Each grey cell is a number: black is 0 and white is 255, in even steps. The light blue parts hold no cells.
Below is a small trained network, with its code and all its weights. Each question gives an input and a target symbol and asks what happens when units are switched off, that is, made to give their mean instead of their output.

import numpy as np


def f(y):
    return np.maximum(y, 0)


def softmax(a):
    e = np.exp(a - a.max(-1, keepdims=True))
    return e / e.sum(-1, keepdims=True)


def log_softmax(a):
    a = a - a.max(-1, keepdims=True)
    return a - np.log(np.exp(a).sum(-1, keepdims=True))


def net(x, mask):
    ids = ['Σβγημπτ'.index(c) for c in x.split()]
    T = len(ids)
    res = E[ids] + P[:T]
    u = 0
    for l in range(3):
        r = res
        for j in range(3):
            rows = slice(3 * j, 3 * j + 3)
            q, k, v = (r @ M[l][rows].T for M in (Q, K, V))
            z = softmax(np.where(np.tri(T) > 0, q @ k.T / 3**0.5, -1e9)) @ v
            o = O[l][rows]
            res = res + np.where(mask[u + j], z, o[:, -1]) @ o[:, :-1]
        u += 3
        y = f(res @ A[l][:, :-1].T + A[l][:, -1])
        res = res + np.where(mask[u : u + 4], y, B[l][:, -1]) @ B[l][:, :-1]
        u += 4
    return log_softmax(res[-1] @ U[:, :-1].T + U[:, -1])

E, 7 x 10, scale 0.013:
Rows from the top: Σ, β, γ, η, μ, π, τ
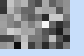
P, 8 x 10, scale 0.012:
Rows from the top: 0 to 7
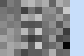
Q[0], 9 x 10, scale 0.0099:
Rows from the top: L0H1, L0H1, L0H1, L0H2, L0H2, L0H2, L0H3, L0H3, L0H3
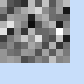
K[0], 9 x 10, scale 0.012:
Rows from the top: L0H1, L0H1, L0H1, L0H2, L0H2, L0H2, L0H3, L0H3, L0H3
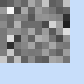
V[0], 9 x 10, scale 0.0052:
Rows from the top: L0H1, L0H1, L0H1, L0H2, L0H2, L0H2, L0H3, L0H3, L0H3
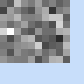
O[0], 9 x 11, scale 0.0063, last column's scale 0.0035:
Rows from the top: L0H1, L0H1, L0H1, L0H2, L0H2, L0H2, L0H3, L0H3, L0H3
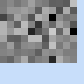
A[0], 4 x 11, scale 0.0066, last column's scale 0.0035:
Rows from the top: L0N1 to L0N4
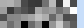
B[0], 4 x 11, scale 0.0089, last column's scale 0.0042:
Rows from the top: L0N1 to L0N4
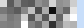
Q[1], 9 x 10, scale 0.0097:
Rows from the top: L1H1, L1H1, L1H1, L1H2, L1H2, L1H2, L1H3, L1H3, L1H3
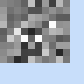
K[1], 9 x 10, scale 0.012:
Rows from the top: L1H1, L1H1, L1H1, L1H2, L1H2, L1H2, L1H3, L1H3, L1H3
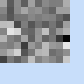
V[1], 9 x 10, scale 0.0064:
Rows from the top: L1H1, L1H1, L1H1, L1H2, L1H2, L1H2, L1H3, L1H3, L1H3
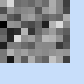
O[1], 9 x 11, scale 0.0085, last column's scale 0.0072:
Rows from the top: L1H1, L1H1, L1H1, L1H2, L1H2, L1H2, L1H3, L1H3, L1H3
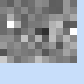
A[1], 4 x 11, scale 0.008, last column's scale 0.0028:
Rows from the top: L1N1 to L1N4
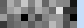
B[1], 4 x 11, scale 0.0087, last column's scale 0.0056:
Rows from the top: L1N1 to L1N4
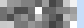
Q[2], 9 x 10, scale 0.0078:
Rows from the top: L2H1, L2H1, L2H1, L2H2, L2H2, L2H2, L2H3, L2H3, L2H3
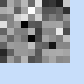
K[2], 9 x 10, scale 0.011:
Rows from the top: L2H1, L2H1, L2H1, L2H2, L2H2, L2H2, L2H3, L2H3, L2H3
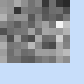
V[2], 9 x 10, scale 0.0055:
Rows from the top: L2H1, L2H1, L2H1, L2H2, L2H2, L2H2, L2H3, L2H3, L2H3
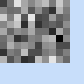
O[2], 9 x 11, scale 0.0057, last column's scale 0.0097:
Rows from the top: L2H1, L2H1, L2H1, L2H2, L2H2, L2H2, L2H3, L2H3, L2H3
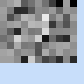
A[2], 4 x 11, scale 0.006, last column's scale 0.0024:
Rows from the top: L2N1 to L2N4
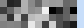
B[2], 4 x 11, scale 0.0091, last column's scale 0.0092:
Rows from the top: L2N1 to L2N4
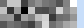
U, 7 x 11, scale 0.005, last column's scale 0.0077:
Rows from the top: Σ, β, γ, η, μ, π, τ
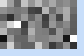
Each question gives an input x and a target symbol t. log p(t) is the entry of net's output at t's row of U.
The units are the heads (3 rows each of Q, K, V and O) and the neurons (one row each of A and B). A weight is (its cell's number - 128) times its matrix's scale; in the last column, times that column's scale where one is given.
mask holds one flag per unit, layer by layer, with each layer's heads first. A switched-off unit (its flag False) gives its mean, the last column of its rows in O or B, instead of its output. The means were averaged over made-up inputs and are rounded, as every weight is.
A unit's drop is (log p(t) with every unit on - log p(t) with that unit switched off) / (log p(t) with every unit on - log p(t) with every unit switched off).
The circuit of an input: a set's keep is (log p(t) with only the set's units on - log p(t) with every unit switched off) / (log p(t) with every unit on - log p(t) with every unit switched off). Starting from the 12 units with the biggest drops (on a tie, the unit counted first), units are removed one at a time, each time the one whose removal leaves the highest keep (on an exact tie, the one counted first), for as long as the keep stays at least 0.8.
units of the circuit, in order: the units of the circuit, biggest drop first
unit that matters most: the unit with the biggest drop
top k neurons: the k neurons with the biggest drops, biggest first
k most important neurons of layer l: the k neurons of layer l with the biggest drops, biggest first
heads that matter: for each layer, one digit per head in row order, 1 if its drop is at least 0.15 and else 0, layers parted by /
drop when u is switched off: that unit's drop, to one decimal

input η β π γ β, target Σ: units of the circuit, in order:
(L1N1 L1H2 L2N1 L1H3)
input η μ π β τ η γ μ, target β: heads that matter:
010 / 000 / 010
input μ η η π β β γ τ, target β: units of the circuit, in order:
(L0H2 L2H2)
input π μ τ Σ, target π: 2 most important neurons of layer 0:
(L0N3 L0N1)
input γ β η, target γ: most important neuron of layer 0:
(L0N3)
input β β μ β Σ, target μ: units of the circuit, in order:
(L2N2 L1H2)
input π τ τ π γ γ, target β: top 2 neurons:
(L0N4 L0N1)
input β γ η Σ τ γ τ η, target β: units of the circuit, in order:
(L0H2 L2H2 L0N4 L1H3)
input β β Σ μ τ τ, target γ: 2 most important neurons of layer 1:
(L1N3 L1N4)
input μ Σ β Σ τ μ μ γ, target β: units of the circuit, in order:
(L0H2 L2H2 L0N4)
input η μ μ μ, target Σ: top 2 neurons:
(L0N1 L2N3)
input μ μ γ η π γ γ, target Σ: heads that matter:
000 / 010 / 000
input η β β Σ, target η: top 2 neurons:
(L0N1 L0N2)
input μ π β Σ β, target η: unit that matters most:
L0H2
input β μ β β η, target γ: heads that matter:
000 / 010 / 010
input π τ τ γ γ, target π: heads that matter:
000 / 010 / 000
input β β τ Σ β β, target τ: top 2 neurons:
(L0N1 L2N3)
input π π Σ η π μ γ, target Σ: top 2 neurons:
(L0N4 L1N1)
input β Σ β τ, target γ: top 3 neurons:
(L0N1 L1N3 L2N1)
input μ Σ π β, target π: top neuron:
(L1N1)
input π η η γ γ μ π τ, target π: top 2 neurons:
(L0N3 L1N1)
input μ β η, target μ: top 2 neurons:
(L2N2 L0N1)
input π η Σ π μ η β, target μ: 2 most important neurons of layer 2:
(L2N2 L2N3)
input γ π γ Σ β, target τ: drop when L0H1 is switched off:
0.2
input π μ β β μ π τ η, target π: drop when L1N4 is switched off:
0.1
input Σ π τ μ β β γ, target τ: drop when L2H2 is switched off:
0.0
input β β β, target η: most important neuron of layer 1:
(L1N1)
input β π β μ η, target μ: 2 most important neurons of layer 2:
(L2N2 L2N3)
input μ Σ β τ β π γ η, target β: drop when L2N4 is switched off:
-0.1
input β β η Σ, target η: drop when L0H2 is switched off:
0.2
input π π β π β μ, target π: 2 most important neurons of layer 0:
(L0N3 L0N1)
